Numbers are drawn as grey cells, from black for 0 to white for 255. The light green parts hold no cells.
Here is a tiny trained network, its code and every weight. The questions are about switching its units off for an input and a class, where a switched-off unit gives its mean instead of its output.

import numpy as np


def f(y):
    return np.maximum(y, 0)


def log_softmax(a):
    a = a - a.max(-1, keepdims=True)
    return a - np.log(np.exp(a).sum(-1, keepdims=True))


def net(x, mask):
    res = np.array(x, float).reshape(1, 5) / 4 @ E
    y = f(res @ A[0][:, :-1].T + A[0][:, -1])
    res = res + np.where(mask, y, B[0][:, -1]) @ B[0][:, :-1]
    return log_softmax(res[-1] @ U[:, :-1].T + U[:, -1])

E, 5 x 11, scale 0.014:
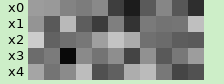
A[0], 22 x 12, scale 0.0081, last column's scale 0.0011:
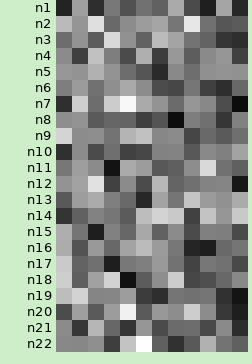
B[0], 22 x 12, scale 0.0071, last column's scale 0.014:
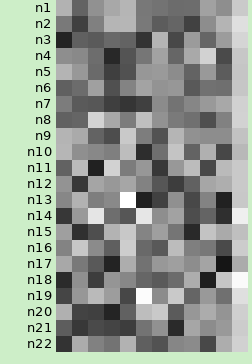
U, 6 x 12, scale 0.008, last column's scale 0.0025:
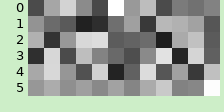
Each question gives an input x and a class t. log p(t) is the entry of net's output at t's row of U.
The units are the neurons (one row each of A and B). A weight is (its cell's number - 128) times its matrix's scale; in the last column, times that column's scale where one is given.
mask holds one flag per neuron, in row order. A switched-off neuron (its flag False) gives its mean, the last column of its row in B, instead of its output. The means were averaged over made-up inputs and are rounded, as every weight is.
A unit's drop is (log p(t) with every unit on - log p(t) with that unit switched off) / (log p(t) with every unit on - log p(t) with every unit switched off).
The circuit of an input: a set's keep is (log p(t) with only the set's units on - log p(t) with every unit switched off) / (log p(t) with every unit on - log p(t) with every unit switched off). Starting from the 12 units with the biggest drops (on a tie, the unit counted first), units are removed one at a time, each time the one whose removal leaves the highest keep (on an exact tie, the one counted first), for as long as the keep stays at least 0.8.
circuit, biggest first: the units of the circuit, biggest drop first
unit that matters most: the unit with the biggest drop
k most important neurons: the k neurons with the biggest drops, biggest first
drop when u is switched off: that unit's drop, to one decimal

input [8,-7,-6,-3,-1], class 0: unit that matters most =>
n19
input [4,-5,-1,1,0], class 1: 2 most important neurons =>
n14; n20
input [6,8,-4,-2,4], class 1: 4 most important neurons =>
n21; n14; n4; n5
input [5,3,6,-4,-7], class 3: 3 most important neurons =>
n11; n22; n14
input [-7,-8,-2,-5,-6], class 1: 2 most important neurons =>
n7; n20
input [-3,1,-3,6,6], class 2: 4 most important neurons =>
n1; n15; n11; n10
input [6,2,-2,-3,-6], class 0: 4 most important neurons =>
n19; n18; n8; n5
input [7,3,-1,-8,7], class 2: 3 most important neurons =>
n2; n12; n14
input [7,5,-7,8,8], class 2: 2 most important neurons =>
n1; n10
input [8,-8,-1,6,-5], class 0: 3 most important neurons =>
n19; n8; n6
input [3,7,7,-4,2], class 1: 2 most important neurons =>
n21; n13
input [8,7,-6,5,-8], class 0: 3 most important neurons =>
n19; n8; n5
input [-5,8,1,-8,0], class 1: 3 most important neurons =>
n4; n21; n15
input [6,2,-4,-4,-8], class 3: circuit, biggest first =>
n11
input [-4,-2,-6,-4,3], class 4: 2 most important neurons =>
n13; n19
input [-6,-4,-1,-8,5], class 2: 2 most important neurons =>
n2; n12
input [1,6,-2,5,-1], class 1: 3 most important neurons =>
n4; n21; n2
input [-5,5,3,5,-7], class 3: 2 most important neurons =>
n22; n11
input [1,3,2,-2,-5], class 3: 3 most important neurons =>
n11; n22; n20
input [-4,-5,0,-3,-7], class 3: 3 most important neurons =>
n11; n22; n4
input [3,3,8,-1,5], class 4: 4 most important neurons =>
n16; n17; n9; n11
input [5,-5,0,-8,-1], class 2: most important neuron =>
n2
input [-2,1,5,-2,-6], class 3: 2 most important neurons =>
n11; n22
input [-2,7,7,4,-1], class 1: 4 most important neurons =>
n21; n13; n4; n10
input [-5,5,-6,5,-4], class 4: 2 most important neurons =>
n10; n19
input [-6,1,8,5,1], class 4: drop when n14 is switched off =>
0.0
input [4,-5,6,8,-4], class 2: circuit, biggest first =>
n15
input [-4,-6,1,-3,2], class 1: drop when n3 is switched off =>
0.1
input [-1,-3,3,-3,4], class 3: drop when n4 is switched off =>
0.2
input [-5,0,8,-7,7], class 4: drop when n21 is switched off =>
0.1
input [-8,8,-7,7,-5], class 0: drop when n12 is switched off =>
0.1
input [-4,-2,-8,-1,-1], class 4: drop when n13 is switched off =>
0.2
